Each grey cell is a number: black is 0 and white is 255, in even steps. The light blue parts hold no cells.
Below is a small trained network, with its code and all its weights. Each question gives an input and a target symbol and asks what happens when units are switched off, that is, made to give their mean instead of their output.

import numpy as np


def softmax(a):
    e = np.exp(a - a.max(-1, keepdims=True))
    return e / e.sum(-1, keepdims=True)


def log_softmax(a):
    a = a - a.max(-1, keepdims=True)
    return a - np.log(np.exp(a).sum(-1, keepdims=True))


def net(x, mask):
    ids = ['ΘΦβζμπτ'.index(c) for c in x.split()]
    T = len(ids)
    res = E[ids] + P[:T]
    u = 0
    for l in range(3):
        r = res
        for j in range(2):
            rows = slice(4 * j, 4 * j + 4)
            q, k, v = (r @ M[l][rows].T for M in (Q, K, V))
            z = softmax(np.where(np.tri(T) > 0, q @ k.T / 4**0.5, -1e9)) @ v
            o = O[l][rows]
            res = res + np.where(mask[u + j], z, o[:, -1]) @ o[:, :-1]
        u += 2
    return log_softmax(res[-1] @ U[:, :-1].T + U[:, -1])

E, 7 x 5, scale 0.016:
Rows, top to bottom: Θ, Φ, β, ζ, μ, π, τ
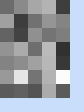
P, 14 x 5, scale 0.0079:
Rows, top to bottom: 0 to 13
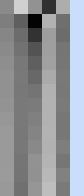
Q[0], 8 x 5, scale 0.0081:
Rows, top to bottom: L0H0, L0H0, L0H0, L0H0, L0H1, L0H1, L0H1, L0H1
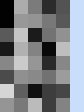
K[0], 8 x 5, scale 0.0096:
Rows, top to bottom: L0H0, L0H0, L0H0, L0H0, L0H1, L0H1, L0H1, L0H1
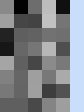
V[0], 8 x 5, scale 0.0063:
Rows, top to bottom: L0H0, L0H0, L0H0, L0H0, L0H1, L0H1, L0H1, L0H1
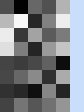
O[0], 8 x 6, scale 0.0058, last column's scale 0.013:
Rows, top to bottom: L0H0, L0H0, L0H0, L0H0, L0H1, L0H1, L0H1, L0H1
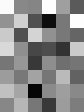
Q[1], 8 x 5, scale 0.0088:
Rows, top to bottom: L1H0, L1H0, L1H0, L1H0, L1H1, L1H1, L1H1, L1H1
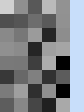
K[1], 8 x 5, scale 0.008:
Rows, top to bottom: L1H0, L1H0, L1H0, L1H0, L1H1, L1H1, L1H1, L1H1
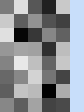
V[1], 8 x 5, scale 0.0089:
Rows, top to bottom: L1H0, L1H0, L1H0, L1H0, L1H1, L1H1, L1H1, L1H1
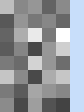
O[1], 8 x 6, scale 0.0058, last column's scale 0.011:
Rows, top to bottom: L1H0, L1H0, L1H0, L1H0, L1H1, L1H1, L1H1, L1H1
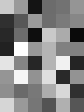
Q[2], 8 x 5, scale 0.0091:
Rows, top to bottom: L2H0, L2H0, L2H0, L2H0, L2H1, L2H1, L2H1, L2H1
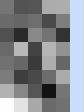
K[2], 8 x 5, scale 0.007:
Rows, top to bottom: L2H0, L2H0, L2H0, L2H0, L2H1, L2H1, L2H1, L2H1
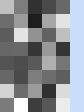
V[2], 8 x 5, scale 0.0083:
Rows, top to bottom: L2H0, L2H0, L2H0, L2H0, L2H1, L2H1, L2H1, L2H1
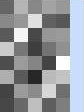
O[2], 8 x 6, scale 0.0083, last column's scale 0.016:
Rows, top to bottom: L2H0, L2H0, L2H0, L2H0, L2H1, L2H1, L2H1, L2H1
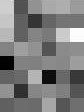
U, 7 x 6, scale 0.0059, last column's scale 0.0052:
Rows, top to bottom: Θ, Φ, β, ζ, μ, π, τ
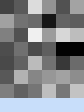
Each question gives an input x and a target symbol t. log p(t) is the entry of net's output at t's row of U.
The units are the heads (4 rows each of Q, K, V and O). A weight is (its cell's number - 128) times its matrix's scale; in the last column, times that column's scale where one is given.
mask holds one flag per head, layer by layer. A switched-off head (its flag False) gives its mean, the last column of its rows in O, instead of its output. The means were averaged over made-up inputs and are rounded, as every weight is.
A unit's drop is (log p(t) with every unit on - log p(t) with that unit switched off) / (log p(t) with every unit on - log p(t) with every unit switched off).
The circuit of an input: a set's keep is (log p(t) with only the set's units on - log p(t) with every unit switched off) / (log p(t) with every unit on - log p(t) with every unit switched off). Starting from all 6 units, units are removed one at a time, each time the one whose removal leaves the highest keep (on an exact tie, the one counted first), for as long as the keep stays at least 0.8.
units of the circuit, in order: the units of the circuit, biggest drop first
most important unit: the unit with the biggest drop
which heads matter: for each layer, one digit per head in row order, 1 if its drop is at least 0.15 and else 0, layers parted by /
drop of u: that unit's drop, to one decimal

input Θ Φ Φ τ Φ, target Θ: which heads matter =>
10 / 11 / 11
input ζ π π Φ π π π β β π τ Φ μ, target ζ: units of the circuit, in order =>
L0H0; L1H1
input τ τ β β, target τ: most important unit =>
L0H0
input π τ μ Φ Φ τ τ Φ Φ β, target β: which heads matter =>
00 / 10 / 10
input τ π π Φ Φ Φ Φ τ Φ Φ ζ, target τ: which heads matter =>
01 / 11 / 11
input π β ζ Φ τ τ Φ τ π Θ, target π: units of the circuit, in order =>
L0H0; L2H1
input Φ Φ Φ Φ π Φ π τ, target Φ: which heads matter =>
11 / 11 / 11
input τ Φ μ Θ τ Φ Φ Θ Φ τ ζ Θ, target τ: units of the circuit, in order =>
L0H0; L2H1; L2H0; L1H0
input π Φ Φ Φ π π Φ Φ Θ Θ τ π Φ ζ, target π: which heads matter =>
11 / 11 / 11
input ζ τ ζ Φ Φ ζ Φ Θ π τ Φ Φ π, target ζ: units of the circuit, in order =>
L2H0; L1H0
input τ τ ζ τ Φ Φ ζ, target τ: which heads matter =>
11 / 10 / 01
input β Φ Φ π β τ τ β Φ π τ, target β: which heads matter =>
10 / 11 / 11
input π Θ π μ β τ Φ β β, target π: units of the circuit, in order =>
L2H1; L0H0
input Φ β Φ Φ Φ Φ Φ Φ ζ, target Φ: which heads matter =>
11 / 11 / 01
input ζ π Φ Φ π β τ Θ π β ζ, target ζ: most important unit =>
L1H1
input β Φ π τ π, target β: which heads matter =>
11 / 11 / 11
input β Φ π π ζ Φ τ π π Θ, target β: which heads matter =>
11 / 11 / 10
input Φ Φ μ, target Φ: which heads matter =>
10 / 11 / 01
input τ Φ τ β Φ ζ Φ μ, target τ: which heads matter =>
11 / 10 / 11
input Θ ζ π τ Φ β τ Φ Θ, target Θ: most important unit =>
L1H0
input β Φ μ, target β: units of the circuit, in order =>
L0H0; L1H1
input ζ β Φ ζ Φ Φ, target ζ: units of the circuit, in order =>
L2H0; L1H0
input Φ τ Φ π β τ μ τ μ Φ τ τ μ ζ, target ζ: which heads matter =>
01 / 01 / 10
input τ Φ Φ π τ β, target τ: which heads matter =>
01 / 01 / 11
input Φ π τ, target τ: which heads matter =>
10 / 11 / 11
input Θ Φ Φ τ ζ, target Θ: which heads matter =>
10 / 11 / 11
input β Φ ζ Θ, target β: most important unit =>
L0H0
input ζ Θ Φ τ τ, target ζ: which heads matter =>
01 / 11 / 10
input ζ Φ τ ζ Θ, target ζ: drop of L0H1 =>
0.2
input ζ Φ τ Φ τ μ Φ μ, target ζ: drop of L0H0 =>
-0.1
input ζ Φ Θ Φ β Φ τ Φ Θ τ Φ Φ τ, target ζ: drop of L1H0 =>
0.2
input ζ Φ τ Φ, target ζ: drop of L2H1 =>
0.2
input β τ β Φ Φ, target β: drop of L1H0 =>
0.6
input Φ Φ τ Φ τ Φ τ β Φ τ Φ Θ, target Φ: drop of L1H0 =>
0.3
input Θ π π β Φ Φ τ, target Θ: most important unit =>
L1H1
